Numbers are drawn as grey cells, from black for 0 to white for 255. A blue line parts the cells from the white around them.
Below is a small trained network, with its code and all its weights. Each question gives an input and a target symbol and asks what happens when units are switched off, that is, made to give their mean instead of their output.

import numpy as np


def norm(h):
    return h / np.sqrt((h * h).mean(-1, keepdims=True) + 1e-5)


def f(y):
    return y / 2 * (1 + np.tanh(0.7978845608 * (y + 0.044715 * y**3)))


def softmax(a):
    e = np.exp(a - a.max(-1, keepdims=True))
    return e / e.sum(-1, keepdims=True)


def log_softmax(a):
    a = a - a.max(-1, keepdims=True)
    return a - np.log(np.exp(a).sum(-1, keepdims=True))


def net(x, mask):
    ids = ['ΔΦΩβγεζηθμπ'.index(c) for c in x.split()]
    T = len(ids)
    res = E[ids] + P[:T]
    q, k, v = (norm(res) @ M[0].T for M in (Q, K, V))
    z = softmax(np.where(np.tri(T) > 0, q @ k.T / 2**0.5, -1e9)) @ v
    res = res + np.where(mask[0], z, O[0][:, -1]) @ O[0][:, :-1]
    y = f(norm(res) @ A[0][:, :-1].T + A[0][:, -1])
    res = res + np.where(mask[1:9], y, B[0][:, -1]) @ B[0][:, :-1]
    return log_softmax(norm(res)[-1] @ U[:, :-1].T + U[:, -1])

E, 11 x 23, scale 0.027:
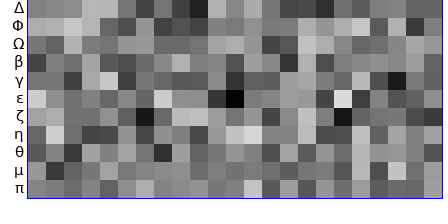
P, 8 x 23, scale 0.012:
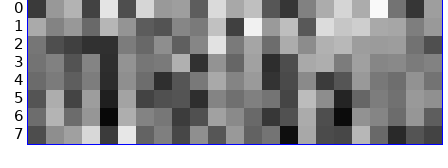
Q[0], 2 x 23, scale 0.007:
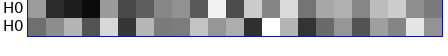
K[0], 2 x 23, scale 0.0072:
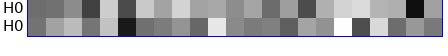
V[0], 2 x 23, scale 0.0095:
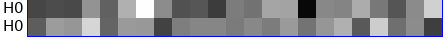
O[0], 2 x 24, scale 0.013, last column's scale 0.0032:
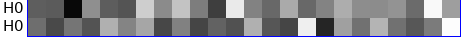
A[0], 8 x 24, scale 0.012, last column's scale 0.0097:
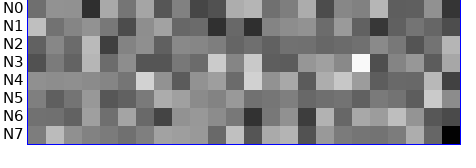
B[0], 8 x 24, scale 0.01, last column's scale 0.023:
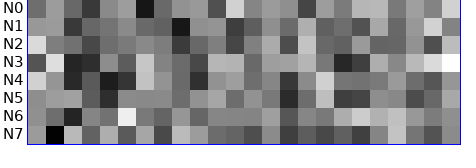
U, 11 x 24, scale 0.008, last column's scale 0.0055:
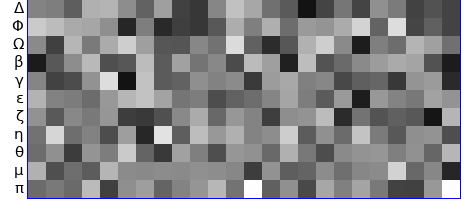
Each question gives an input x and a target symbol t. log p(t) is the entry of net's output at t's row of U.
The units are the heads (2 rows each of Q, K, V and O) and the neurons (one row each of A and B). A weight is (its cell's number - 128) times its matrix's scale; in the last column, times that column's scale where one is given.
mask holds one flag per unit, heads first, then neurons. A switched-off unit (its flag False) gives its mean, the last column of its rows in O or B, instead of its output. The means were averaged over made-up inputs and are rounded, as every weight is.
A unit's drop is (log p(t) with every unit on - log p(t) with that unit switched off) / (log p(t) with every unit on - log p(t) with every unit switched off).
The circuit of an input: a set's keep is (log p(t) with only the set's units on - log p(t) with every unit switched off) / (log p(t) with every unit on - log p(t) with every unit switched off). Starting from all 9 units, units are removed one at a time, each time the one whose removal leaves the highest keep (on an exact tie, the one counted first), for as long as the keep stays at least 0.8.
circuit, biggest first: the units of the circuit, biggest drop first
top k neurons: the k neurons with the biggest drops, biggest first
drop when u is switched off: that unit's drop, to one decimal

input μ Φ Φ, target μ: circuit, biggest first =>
H0; N7
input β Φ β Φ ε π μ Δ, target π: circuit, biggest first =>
H0; N5
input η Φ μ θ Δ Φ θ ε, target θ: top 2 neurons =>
N0; N3
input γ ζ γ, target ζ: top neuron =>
N6
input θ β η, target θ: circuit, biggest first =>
H0; N0
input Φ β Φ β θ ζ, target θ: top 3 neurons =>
N0; N5; N4
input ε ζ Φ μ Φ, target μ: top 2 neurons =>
N7; N6
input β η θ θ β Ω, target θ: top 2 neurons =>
N0; N5
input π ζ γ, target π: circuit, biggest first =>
H0; N5; N3
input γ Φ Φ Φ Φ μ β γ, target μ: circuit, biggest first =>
H0; N7; N6
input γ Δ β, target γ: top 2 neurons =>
N3; N0
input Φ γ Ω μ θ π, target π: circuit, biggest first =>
H0; N3; N5
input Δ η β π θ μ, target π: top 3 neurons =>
N5; N3; N0
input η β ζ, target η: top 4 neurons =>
N6; N2; N5; N4
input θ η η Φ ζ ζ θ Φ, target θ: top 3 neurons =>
N0; N4; N5
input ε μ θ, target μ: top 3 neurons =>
N7; N6; N0
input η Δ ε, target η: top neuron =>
N2
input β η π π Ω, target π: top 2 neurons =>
N3; N5
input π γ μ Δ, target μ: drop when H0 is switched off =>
1.0
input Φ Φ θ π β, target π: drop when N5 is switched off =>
0.2
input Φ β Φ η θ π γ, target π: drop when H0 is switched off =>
1.3
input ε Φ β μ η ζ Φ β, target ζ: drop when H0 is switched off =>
1.1
